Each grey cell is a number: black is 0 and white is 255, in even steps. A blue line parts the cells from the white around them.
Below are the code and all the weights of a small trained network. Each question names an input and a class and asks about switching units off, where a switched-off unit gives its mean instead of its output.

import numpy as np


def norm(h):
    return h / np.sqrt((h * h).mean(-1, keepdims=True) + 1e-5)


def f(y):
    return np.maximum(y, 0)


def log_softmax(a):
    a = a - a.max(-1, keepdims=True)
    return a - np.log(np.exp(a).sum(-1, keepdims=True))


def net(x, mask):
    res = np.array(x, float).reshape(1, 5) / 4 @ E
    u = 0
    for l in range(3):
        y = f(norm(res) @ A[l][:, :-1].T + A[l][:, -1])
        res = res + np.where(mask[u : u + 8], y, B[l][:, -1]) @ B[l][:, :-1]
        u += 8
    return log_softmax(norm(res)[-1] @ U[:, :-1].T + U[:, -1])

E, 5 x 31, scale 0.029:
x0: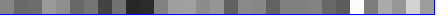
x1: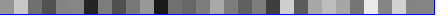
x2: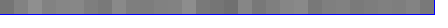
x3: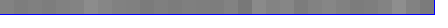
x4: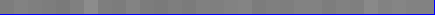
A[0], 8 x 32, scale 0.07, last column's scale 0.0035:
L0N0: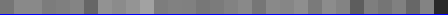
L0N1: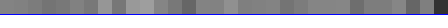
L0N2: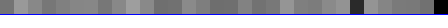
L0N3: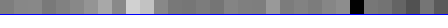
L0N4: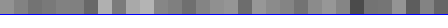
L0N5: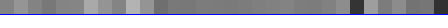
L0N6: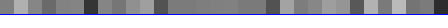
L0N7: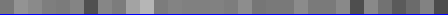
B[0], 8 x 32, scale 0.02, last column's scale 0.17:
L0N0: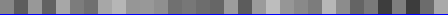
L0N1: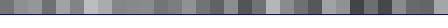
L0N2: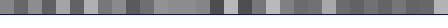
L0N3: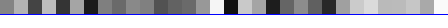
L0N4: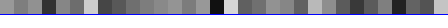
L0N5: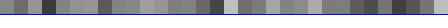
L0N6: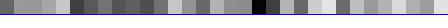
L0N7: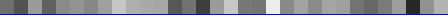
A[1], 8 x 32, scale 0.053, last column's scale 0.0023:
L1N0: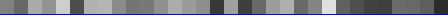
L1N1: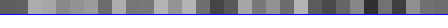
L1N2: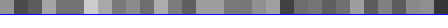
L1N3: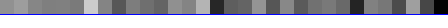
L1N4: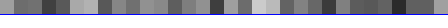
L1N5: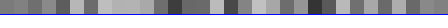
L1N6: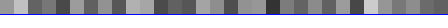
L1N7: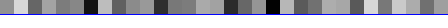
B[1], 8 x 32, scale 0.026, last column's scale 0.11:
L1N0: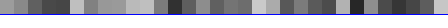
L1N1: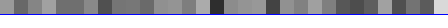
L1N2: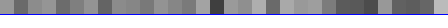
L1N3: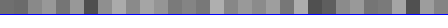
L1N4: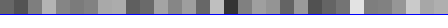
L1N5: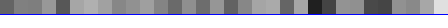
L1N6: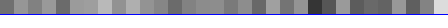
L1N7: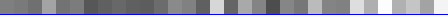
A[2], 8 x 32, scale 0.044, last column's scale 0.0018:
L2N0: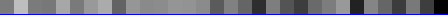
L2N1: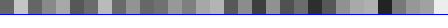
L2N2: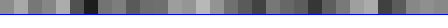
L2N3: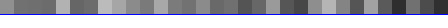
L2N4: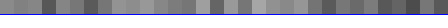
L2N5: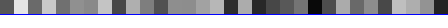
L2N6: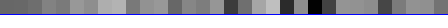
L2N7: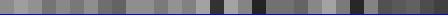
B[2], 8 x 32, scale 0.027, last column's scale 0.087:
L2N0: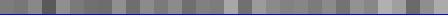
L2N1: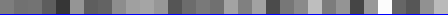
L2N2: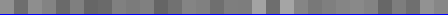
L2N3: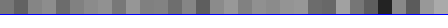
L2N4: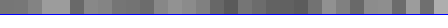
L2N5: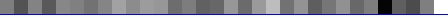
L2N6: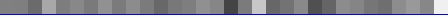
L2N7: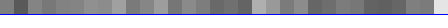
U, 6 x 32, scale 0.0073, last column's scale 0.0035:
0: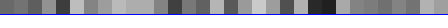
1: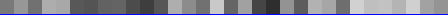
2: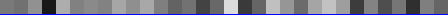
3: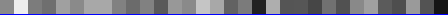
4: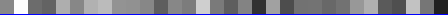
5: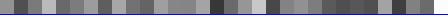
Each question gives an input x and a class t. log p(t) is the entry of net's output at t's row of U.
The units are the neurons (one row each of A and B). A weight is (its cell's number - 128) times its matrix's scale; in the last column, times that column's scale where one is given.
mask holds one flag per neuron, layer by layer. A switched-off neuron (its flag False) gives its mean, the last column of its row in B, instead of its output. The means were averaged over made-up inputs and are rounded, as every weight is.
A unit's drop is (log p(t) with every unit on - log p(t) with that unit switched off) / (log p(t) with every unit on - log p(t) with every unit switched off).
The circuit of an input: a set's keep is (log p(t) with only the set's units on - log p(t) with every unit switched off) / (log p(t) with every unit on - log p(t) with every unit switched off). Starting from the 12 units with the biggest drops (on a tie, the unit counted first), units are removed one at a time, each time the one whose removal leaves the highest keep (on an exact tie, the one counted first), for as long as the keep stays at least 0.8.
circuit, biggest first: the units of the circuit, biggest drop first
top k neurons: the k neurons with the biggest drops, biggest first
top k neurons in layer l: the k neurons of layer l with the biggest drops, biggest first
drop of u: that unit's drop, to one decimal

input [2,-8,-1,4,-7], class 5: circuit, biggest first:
L0N3, L0N7
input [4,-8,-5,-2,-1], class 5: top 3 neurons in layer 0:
L0N6, L0N3, L0N4
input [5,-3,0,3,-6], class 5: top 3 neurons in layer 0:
L0N6, L0N3, L0N4
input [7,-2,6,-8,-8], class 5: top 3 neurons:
L0N6, L0N3, L0N4
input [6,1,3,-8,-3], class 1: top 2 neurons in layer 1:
L1N6, L1N5
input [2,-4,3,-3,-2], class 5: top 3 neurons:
L0N6, L0N3, L0N4
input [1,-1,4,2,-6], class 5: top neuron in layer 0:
L0N6
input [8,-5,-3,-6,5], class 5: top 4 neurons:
L0N6, L0N3, L0N4, L0N2
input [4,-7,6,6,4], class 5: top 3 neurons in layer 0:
L0N6, L0N3, L0N4
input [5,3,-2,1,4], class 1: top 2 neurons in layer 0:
L0N4, L0N5
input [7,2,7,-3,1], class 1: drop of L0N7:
1.2
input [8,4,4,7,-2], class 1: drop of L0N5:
1.2
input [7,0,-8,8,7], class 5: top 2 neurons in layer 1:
L1N7, L1N5
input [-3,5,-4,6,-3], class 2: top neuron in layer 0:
L0N6
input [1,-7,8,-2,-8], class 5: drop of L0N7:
0.4
